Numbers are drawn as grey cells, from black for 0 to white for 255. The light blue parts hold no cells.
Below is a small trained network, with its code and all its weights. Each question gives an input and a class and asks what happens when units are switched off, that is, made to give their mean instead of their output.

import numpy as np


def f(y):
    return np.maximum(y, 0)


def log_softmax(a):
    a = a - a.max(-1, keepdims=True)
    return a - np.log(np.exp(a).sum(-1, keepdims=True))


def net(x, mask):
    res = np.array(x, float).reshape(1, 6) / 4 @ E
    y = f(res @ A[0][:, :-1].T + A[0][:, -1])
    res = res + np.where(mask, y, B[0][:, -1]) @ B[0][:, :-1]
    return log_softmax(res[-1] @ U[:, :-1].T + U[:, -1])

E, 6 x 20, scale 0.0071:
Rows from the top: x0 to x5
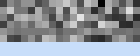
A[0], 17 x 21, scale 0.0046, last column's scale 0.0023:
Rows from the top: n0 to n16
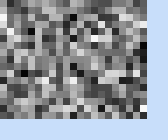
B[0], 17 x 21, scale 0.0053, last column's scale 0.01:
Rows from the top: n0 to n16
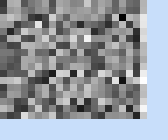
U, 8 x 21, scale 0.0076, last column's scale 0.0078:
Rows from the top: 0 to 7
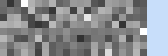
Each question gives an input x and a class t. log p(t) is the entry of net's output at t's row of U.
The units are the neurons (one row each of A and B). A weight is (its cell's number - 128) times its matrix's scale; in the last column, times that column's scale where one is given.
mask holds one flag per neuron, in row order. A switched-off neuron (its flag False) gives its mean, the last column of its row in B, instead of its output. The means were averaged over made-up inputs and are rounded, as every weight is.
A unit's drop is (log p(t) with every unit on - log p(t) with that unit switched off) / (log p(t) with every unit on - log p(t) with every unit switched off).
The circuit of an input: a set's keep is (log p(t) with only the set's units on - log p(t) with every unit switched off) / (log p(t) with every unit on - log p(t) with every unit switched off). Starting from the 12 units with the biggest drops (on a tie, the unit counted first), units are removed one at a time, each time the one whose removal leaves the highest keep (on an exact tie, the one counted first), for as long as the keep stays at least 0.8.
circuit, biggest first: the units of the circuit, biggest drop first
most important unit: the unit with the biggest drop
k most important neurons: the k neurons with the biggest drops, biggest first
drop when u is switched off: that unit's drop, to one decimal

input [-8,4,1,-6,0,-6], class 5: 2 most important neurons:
[n3, n11]
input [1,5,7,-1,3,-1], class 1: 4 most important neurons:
[n14, n7, n16, n9]
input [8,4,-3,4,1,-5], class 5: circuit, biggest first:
[n15]
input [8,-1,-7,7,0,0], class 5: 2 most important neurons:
[n15, n2]
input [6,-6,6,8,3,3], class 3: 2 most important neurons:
[n11, n10]
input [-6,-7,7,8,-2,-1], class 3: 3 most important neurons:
[n11, n10, n4]
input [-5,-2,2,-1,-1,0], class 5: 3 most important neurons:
[n3, n10, n11]
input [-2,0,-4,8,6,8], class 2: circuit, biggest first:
[n12, n13]
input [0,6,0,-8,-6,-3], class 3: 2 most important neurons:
[n2, n16]
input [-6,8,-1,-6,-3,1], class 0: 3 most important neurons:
[n4, n6, n11]
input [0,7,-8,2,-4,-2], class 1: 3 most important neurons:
[n10, n16, n9]
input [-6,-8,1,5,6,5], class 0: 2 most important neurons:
[n16, n9]
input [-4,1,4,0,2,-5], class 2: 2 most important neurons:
[n5, n10]
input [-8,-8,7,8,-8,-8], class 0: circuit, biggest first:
[n16]
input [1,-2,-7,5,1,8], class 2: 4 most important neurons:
[n12, n13, n14, n1]
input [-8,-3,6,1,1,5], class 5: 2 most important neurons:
[n3, n10]
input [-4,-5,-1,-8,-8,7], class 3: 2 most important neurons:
[n2, n5]
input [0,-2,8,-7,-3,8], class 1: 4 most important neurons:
[n14, n7, n5, n11]
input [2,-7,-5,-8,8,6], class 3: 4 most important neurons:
[n2, n4, n6, n5]
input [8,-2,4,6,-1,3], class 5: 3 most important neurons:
[n15, n2, n10]
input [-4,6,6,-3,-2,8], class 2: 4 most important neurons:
[n0, n13, n12, n10]
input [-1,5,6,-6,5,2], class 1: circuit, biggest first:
[n14]
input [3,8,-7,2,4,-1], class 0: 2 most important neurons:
[n4, n6]
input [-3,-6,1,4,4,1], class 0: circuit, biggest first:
[n16, n9]
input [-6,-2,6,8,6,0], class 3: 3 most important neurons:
[n11, n10, n15]
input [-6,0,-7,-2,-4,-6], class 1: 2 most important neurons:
[n10, n15]
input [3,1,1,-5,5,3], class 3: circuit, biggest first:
[n2]
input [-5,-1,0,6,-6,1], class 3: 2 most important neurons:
[n11, n15]
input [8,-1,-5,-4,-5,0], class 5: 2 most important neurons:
[n15, n11]
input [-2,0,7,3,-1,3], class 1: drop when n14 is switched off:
0.3
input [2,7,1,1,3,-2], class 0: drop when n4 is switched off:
0.2
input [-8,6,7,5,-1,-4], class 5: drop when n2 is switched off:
0.2
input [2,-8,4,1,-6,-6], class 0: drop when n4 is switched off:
0.0
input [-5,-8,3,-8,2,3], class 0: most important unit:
n11
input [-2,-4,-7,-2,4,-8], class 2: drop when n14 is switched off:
0.4
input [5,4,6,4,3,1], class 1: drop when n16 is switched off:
0.1
